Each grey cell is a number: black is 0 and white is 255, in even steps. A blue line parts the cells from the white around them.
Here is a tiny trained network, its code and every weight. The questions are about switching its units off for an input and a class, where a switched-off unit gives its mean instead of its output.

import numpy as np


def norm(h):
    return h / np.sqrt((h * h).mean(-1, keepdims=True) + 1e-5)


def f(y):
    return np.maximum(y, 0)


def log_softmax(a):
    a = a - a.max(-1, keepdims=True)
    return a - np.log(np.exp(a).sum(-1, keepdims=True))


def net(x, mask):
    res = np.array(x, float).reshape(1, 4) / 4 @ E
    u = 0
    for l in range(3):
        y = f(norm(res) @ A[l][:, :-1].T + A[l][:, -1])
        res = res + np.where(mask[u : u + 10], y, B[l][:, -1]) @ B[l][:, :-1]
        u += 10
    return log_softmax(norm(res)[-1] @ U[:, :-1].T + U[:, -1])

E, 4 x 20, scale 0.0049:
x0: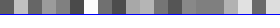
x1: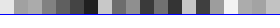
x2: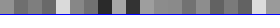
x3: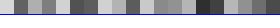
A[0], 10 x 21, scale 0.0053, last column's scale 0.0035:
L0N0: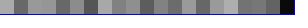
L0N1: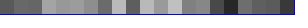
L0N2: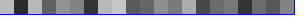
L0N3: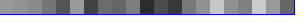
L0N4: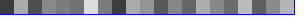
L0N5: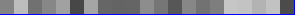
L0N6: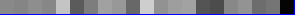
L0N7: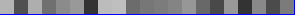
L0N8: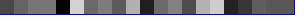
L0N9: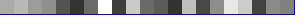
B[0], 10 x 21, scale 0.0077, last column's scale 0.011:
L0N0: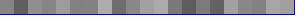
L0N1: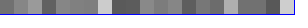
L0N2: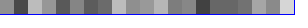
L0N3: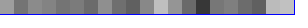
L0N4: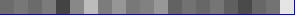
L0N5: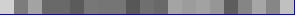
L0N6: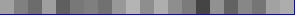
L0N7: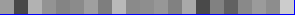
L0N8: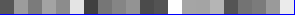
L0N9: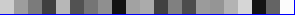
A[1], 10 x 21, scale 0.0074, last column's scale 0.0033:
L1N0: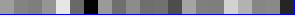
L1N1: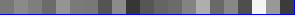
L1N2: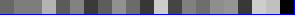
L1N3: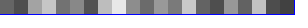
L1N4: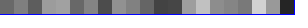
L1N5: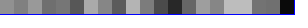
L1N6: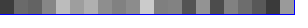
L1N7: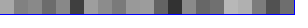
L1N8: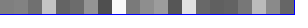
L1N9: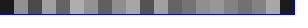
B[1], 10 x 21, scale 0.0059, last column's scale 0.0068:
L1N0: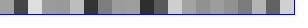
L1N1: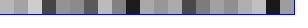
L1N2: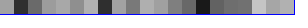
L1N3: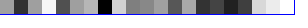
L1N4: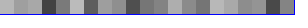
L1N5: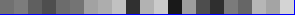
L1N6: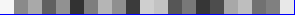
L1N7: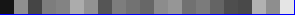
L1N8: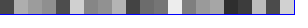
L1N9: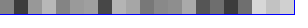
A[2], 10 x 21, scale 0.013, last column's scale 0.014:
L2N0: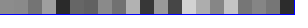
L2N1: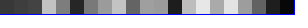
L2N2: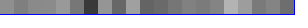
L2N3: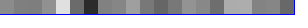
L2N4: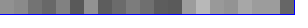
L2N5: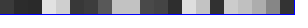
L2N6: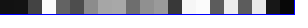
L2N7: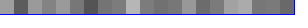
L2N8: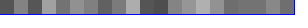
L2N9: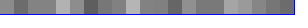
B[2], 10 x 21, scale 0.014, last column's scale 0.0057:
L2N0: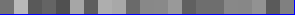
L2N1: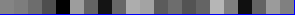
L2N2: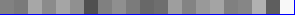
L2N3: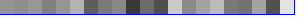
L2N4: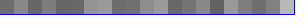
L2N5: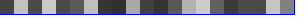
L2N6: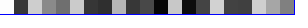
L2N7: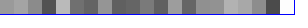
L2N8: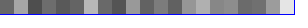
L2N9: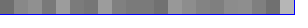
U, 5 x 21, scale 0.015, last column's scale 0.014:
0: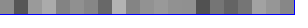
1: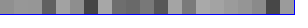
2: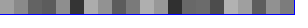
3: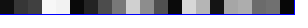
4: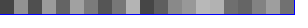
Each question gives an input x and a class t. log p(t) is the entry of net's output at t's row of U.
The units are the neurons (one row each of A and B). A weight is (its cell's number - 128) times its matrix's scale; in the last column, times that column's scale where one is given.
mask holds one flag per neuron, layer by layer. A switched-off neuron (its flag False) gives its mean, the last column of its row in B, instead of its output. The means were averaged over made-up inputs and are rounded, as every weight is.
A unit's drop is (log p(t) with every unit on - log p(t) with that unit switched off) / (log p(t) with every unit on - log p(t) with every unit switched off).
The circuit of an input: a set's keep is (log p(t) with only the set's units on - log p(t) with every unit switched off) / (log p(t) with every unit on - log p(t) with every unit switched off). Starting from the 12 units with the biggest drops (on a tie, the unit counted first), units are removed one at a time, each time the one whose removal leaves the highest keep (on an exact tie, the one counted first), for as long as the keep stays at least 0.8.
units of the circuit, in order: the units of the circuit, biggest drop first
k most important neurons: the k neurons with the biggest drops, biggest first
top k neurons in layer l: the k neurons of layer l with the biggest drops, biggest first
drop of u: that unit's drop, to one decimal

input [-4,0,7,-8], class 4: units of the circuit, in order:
L0N8, L1N6
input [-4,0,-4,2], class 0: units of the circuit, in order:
L0N2
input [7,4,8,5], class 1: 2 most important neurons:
L0N4, L1N0
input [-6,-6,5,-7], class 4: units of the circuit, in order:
L0N8, L2N8
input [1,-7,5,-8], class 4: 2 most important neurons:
L0N8, L0N2
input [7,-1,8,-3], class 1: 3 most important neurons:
L0N9, L0N5, L1N1
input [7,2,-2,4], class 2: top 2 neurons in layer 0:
L0N8, L0N4
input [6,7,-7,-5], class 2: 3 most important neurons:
L1N5, L0N4, L0N8
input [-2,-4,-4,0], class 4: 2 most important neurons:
L0N8, L0N9
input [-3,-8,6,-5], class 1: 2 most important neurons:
L1N3, L0N1
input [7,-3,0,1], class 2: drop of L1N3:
0.1
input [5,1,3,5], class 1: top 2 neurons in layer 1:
L1N0, L1N3
